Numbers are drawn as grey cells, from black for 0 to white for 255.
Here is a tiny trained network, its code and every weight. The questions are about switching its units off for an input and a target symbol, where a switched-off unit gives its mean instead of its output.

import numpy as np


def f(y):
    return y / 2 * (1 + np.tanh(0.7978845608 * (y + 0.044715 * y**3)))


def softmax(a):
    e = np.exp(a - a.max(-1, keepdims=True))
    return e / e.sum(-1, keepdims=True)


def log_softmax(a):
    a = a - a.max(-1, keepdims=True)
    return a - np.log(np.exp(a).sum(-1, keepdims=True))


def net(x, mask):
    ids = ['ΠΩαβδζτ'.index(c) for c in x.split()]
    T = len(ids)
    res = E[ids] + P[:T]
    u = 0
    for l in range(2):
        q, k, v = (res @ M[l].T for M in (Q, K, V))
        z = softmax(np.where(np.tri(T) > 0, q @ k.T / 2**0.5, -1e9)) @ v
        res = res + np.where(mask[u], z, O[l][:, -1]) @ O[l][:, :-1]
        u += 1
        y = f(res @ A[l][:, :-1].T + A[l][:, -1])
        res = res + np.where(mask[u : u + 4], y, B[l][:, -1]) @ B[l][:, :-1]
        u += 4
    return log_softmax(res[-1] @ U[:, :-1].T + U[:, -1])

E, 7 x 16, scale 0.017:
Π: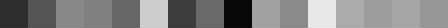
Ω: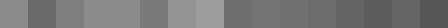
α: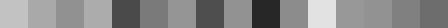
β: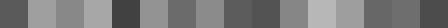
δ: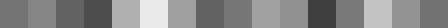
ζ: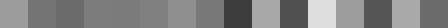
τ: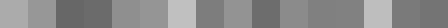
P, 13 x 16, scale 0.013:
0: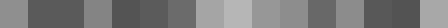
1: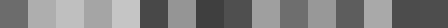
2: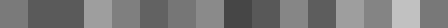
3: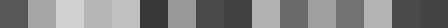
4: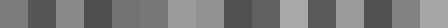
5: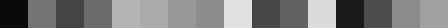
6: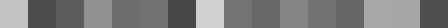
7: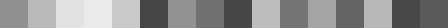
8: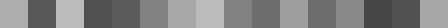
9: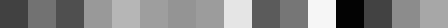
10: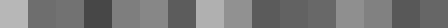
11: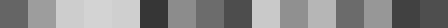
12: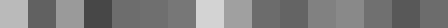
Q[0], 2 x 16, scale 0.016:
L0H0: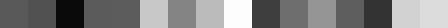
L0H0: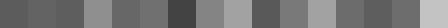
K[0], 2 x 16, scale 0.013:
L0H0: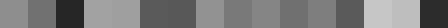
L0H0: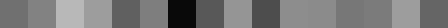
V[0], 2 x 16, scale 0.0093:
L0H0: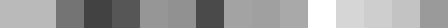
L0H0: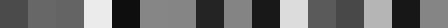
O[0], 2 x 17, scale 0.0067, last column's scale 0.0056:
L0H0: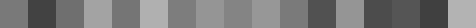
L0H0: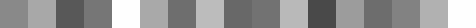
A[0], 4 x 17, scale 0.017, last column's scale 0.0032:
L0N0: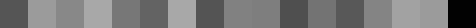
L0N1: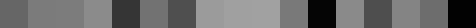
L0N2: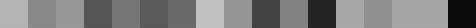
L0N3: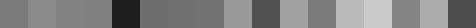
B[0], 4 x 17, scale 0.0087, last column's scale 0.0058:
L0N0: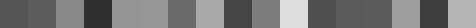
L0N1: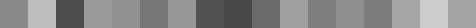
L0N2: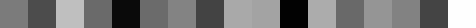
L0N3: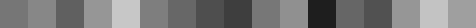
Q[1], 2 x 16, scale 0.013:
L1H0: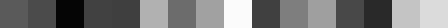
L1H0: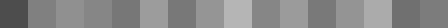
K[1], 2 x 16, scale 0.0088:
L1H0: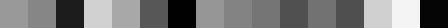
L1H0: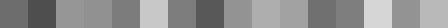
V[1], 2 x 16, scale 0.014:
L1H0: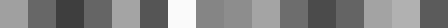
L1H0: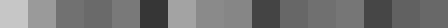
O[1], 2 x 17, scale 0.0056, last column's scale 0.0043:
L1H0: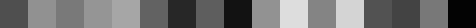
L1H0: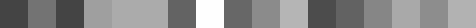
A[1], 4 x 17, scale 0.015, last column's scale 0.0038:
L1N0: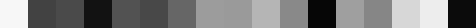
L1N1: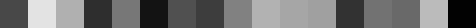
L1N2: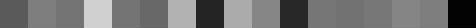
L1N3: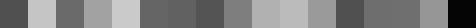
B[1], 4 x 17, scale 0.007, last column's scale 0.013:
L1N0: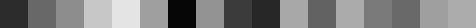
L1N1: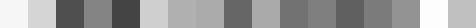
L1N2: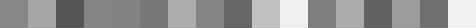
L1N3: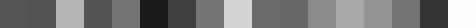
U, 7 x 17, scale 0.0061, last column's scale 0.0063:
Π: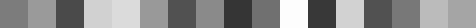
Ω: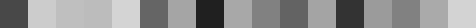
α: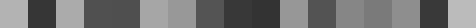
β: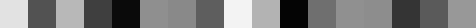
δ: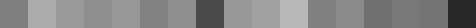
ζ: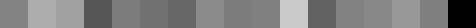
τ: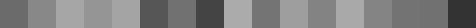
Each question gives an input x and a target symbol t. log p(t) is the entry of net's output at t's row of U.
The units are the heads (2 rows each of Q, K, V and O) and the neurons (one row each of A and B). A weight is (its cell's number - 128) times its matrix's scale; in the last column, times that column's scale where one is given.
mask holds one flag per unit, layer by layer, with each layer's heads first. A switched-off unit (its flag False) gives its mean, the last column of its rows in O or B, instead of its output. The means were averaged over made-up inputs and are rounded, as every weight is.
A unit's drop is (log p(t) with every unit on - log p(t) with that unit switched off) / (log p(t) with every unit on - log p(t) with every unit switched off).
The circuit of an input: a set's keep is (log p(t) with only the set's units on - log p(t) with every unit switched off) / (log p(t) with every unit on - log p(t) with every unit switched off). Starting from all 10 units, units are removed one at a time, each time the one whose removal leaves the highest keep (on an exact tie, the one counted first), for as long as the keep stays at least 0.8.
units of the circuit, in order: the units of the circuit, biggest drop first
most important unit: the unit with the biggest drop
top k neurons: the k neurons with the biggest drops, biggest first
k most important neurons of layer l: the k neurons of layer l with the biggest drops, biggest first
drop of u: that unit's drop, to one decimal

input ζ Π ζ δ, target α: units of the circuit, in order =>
[L0H0; L0N0]
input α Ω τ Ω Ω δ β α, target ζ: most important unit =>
L1N3
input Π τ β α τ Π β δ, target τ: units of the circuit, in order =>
[L1N3; L1H0]
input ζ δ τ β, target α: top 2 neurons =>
[L0N0; L1N2]
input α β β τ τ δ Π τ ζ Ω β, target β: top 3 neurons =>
[L0N2; L1N2; L1N0]
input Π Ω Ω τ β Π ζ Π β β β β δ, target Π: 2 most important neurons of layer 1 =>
[L1N0; L1N2]
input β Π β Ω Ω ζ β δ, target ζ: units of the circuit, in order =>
[L0H0; L1N3; L0N0; L1N1]
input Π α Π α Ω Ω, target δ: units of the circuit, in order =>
[L1N2; L1H0]
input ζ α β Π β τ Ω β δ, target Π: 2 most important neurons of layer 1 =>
[L1N0; L1N3]
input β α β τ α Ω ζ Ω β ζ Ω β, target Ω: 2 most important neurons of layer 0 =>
[L0N2; L0N0]
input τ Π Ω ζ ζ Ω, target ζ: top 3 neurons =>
[L1N3; L0N0; L1N1]
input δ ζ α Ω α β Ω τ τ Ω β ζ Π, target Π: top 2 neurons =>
[L0N2; L1N3]
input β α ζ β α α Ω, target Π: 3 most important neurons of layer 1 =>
[L1N0; L1N3; L1N2]
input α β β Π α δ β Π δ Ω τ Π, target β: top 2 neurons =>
[L1N3; L1N1]
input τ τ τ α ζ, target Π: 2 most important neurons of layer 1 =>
[L1N3; L1N0]
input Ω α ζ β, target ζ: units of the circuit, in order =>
[L1N3; L0H0; L1N1; L0N0]
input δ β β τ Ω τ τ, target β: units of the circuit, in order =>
[L0N2]
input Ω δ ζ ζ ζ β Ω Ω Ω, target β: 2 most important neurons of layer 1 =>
[L1N0; L1N2]
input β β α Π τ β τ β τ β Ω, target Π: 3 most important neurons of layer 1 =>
[L1N0; L1N2; L1N3]
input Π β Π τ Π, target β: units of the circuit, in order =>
[L1H0]
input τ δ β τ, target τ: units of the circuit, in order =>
[L1N3; L1H0]
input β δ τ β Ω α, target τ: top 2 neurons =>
[L1N3; L0N2]
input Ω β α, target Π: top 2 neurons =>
[L0N3; L1N2]
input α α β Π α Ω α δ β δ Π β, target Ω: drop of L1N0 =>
0.0
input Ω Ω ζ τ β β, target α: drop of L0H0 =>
1.3
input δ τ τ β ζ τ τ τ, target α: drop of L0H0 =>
1.2
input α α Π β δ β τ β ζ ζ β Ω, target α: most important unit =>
L0H0
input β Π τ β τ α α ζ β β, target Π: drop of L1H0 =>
0.2
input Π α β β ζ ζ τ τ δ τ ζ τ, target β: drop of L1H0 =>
0.5
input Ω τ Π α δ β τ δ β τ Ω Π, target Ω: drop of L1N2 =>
0.2
